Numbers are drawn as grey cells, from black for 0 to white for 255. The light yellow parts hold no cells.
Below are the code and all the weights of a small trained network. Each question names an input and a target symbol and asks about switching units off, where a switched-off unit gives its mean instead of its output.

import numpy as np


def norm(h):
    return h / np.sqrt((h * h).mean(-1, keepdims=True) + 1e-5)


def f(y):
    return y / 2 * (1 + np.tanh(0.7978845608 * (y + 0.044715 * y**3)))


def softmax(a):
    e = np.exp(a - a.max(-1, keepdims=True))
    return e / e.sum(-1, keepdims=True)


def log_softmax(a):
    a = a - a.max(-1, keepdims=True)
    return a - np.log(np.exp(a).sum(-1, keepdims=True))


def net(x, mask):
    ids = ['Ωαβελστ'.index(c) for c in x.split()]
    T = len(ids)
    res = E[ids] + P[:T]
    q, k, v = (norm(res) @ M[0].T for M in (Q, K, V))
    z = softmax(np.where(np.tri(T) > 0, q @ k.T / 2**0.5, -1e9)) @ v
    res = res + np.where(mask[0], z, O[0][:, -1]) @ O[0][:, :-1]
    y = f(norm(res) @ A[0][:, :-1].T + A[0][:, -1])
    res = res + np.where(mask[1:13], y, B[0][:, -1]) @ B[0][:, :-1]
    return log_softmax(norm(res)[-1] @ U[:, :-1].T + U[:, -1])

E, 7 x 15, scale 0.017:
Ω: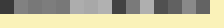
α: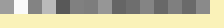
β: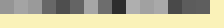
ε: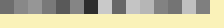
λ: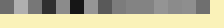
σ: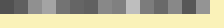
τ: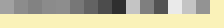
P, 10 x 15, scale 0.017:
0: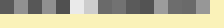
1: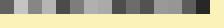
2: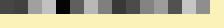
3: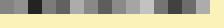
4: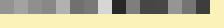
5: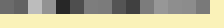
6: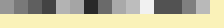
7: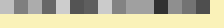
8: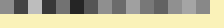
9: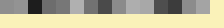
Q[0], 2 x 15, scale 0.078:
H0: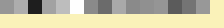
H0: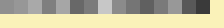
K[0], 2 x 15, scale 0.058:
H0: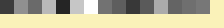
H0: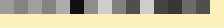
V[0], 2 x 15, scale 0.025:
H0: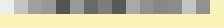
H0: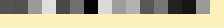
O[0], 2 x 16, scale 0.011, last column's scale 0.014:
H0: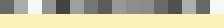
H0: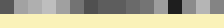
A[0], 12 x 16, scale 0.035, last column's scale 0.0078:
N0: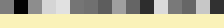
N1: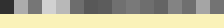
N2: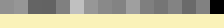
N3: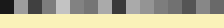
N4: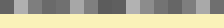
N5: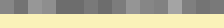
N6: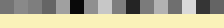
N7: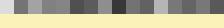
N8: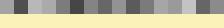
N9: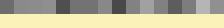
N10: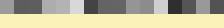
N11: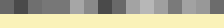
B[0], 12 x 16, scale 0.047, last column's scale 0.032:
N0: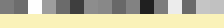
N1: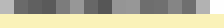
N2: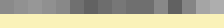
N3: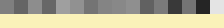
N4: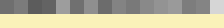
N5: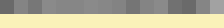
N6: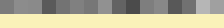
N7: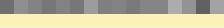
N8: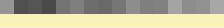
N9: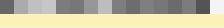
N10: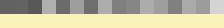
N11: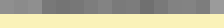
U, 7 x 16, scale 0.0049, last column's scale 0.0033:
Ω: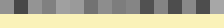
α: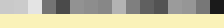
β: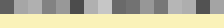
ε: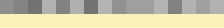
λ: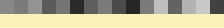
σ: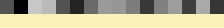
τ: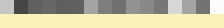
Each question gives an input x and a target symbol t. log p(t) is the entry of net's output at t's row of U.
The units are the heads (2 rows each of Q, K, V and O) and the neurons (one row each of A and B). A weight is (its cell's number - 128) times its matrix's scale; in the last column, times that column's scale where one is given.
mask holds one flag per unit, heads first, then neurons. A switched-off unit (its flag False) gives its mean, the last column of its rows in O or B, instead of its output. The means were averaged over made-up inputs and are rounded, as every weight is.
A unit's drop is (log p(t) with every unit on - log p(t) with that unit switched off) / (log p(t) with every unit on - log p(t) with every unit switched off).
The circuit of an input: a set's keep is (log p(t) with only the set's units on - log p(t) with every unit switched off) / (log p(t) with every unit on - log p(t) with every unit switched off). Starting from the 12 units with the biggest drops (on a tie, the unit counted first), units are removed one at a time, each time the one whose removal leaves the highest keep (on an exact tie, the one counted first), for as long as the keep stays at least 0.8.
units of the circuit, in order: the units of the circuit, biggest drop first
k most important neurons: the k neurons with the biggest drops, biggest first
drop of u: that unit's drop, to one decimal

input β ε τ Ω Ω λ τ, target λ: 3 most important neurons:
N9; N3; N0
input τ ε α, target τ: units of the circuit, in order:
H0; N9
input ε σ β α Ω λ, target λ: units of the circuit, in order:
N6
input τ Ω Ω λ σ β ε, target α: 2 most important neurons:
N10; N3
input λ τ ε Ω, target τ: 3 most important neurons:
N9; N3; N0
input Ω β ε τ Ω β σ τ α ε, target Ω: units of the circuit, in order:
H0; N3
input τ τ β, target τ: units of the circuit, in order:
N8; N3; N0
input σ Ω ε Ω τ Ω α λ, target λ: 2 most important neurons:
N9; N3
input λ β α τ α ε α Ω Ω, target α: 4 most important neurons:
N10; N9; N3; N0
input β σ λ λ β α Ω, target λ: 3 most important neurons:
N9; N3; N2
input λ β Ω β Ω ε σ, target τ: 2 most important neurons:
N9; N3
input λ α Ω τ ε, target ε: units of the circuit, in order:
H0; N0; N3; N10
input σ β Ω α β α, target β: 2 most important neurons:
N9; N1
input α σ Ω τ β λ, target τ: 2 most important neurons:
N9; N8
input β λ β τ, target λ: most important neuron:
N9
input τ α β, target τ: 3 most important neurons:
N9; N3; N0
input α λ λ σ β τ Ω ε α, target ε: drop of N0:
0.6
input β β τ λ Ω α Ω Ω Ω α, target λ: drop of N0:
0.2
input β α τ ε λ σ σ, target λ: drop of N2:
0.2
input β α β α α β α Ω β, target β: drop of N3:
0.3
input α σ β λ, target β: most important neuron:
N1
